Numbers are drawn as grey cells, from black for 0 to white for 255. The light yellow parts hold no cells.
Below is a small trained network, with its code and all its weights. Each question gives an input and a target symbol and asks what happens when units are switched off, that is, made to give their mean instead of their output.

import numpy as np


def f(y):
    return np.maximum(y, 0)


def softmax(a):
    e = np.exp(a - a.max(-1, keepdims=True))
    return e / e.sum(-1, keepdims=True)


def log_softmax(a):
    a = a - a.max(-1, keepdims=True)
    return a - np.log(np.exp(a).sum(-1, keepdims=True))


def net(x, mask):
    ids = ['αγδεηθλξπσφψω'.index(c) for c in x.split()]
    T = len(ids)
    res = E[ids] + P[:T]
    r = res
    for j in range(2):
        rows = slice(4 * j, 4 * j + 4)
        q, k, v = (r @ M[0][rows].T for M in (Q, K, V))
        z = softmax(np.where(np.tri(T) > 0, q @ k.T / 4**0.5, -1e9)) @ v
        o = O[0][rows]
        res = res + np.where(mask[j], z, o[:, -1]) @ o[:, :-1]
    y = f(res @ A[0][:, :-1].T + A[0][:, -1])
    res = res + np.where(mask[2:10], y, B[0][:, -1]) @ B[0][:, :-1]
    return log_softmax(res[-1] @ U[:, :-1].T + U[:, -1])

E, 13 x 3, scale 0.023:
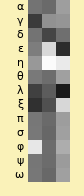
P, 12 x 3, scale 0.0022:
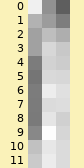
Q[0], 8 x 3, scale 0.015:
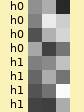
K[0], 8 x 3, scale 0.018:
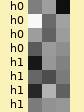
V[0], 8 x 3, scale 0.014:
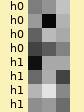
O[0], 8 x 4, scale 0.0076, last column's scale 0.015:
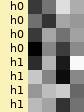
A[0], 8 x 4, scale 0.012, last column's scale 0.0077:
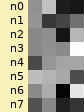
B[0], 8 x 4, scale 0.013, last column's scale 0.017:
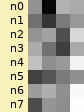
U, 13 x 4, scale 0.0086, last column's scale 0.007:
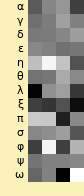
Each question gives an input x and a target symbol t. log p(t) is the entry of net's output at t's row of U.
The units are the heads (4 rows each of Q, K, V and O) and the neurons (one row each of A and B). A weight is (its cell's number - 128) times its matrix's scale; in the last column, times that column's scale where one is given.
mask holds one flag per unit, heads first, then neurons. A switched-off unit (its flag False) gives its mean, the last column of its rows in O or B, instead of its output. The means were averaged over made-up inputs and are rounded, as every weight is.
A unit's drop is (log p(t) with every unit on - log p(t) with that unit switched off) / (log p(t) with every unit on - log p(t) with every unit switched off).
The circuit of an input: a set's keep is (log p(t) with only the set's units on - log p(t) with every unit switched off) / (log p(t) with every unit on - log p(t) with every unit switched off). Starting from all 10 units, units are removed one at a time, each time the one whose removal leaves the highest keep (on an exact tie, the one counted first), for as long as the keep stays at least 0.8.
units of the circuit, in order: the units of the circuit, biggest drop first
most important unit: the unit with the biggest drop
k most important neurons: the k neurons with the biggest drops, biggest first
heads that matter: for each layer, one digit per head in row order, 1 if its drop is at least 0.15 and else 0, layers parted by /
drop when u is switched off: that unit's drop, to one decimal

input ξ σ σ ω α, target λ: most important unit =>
h0
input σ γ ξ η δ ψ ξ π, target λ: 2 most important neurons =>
n2, n6
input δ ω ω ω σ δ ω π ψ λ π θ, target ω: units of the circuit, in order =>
h1, n4
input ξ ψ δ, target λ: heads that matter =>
10
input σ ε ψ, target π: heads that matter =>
01
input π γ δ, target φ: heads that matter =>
10
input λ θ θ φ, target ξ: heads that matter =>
11
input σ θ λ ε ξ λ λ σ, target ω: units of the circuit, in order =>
h1, n4
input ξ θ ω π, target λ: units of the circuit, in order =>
h0, h1
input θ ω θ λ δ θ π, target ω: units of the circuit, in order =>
h1, n4
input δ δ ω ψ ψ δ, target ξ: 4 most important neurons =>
n6, n1, n4, n2
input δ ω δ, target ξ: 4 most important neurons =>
n1, n6, n4, n2
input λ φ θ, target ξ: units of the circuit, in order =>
h0, h1, n1, n6
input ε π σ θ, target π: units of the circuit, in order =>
h1
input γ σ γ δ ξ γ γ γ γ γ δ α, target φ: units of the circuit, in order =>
h1, n0, h0
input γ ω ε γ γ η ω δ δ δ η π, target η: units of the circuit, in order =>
h0, n4
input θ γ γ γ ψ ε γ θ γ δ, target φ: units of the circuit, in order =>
h0, n7
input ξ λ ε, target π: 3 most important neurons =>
n6, n2, n0
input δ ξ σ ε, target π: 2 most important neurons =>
n6, n2
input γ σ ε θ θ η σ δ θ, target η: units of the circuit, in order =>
h0, h1
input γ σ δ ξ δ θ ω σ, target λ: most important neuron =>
n2
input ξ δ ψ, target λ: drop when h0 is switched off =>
0.3
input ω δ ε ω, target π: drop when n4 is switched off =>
-0.1
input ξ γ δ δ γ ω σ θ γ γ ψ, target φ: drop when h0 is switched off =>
0.1
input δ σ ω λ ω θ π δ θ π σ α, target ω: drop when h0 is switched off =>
0.0
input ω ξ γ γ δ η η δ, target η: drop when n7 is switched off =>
0.1
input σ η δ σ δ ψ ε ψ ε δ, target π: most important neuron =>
n7
